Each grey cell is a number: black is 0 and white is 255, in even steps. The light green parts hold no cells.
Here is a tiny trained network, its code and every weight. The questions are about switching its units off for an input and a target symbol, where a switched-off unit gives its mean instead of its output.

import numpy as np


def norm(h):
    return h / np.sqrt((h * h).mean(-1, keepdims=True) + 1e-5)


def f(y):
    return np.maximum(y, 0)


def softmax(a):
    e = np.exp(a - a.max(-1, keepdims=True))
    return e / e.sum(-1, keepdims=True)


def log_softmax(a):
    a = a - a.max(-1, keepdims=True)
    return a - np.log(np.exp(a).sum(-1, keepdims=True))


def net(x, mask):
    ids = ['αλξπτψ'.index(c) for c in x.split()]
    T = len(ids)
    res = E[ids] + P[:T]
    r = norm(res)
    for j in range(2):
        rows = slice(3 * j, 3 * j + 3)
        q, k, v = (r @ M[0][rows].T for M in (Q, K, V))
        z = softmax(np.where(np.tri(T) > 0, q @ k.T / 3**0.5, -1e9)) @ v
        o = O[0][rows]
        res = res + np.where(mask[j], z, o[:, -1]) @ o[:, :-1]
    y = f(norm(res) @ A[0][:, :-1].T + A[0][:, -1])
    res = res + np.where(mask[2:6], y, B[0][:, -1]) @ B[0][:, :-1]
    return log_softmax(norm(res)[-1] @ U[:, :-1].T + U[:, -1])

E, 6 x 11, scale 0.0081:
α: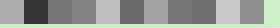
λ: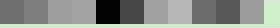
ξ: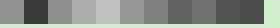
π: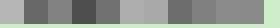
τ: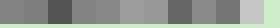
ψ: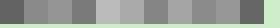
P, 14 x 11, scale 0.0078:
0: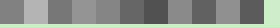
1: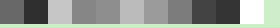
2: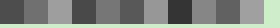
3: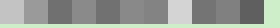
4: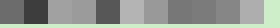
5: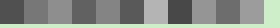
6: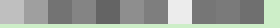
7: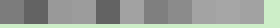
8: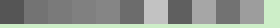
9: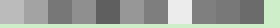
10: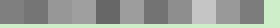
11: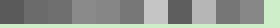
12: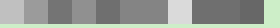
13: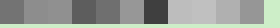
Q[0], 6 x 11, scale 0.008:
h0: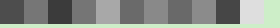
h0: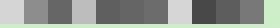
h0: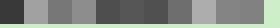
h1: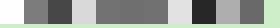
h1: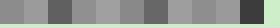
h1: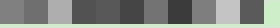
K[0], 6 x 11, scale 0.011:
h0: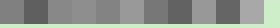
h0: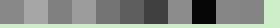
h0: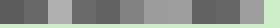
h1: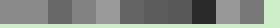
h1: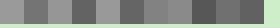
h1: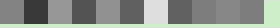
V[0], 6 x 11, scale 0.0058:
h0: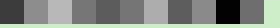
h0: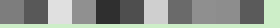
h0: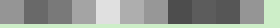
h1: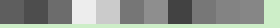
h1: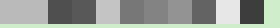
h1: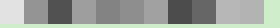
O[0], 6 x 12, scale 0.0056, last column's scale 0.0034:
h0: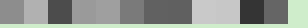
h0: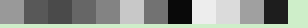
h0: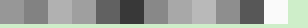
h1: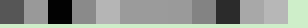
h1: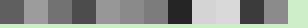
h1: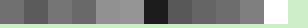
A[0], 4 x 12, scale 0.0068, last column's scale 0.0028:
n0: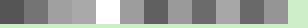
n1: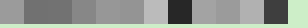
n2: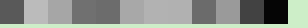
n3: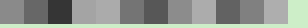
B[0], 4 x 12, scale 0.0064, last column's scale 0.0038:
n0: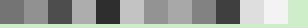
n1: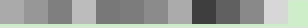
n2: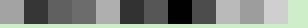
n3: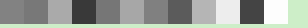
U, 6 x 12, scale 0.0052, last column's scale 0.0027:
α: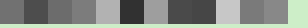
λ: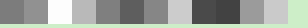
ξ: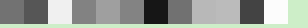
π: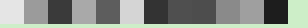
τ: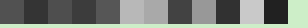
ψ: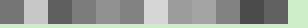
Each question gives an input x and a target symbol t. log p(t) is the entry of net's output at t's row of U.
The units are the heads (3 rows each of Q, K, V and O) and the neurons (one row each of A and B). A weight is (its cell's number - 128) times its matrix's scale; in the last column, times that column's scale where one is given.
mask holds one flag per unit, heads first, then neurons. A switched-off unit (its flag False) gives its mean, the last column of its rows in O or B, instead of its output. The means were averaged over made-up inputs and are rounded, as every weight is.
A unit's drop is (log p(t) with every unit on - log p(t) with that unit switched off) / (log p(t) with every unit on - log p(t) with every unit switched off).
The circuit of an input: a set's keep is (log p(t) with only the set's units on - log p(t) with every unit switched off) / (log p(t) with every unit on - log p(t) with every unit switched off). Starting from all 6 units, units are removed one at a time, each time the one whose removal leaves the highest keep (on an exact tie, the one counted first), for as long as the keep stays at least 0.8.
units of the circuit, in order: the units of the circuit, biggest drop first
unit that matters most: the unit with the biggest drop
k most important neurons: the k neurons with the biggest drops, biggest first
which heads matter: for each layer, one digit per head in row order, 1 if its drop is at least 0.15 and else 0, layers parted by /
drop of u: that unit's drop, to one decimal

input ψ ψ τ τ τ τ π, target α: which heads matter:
11
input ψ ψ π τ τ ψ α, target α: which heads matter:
11
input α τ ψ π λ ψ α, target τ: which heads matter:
11
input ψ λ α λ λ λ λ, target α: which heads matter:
01
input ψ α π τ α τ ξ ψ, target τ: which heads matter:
00
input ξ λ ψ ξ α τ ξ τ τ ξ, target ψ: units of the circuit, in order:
(h1)
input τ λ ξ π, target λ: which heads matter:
10
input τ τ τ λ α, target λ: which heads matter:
10
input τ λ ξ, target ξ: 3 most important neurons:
(n3; n0; n1)
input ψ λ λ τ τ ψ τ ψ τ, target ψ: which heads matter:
10
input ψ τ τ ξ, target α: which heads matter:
11
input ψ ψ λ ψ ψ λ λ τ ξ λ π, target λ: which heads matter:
01
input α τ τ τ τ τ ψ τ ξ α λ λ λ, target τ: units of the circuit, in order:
(h0; h1)
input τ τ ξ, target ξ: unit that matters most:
h0
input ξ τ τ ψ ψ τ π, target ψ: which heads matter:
01
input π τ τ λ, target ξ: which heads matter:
01
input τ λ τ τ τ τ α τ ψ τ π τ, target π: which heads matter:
11
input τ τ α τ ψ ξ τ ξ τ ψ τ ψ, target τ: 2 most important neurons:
(n0; n2)
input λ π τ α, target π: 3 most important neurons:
(n1; n0; n2)
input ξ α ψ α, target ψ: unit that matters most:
h1
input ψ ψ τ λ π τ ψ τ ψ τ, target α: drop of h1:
1.0
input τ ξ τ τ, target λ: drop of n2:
0.0
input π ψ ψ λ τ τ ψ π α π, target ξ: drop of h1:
1.3
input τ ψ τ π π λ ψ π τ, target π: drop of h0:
1.0
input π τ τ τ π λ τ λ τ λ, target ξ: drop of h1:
1.2
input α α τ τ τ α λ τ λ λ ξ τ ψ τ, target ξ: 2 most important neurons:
(n0; n1)
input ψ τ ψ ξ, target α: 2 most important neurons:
(n2; n1)
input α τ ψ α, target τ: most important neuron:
(n0)
